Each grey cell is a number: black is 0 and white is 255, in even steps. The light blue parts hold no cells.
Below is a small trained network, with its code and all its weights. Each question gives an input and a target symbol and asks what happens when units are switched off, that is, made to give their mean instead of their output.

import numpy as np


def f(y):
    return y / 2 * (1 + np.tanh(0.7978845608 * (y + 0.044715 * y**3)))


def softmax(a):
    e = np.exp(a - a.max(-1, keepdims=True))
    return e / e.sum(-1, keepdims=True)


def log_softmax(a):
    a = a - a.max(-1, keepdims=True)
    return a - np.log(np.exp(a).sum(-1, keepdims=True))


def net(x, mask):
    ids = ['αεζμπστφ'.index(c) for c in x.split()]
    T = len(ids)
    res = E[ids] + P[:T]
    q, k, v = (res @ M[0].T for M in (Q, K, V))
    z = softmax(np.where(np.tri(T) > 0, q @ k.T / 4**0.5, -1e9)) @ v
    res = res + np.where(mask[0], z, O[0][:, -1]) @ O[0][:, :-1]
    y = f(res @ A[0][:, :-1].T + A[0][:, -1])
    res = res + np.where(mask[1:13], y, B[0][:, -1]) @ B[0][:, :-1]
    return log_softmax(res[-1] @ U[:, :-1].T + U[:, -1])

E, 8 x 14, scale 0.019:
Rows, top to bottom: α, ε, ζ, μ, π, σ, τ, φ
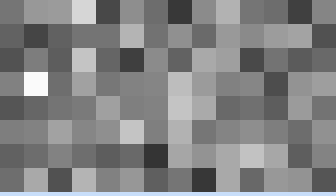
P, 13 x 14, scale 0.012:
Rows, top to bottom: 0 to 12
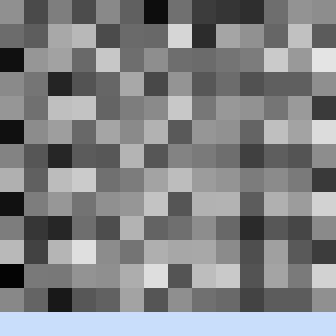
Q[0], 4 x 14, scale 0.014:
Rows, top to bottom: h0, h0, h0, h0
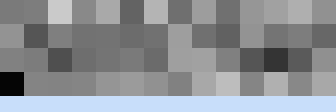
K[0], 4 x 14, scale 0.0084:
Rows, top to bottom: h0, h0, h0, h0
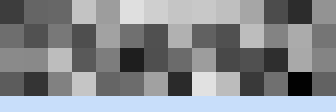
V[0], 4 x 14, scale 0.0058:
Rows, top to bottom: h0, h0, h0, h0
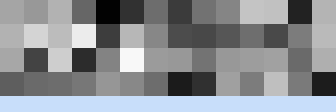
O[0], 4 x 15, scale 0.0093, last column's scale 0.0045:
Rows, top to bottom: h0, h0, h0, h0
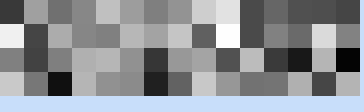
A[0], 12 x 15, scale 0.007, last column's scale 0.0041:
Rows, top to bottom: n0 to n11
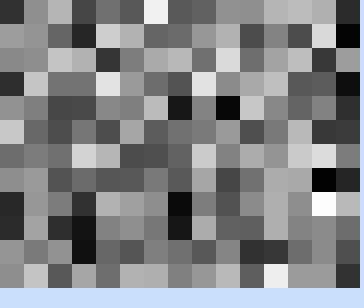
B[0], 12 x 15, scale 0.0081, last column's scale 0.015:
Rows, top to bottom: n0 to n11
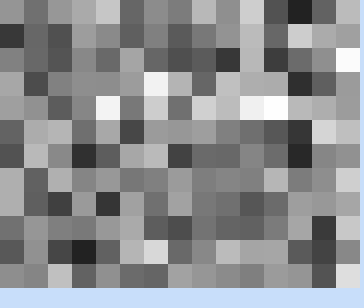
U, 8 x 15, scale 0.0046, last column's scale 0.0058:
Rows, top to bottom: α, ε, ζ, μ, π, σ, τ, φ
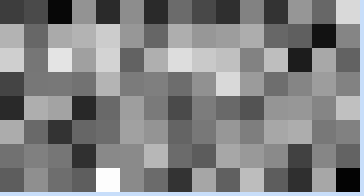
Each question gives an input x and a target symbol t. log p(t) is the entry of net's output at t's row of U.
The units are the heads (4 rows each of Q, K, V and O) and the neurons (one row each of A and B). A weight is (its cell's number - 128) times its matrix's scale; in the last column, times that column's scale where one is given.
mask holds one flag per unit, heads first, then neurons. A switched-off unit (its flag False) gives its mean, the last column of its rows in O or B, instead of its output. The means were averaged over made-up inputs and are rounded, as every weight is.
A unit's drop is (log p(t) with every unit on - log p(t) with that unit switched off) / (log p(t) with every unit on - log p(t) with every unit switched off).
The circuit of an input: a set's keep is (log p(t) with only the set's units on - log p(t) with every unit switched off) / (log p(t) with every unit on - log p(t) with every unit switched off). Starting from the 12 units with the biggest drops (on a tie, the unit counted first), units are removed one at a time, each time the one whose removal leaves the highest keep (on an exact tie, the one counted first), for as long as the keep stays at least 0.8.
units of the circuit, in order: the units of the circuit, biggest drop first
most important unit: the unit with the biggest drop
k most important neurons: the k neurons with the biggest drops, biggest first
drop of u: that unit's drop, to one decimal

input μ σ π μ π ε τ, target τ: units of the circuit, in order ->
h0, n10
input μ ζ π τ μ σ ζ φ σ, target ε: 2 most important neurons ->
n0, n11
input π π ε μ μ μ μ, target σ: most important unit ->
n4
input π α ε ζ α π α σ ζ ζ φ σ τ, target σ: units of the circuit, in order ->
n4, h0, n8, n5
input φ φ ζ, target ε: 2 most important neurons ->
n0, n9
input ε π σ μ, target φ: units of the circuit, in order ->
h0, n4, n6
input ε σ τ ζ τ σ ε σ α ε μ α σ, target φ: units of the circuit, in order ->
h0, n4
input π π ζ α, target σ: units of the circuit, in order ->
n4, h0, n8, n5
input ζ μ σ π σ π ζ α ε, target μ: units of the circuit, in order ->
h0, n1
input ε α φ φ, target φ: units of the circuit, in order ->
h0, n5, n4
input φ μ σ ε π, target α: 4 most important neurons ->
n11, n5, n7, n3
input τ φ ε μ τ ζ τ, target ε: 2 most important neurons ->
n3, n9
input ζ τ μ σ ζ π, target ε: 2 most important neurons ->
n0, n11
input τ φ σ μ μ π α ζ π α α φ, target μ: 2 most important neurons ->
n1, n11
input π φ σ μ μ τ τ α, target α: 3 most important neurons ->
n2, n0, n7
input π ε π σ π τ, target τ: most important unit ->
n3
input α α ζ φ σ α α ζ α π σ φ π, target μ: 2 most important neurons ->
n1, n5
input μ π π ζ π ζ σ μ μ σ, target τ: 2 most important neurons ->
n10, n0
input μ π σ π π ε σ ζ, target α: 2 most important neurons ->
n2, n4
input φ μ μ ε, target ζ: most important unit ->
n5
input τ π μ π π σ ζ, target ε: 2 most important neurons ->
n3, n9
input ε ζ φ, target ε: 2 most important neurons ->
n0, n11
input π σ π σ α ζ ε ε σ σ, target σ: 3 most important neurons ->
n4, n8, n5
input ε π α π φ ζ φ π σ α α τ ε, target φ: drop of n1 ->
0.0
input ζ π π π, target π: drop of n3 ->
0.1
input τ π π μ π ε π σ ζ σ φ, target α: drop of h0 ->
0.2
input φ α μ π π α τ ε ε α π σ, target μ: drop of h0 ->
1.2
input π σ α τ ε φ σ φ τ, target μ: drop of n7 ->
0.1
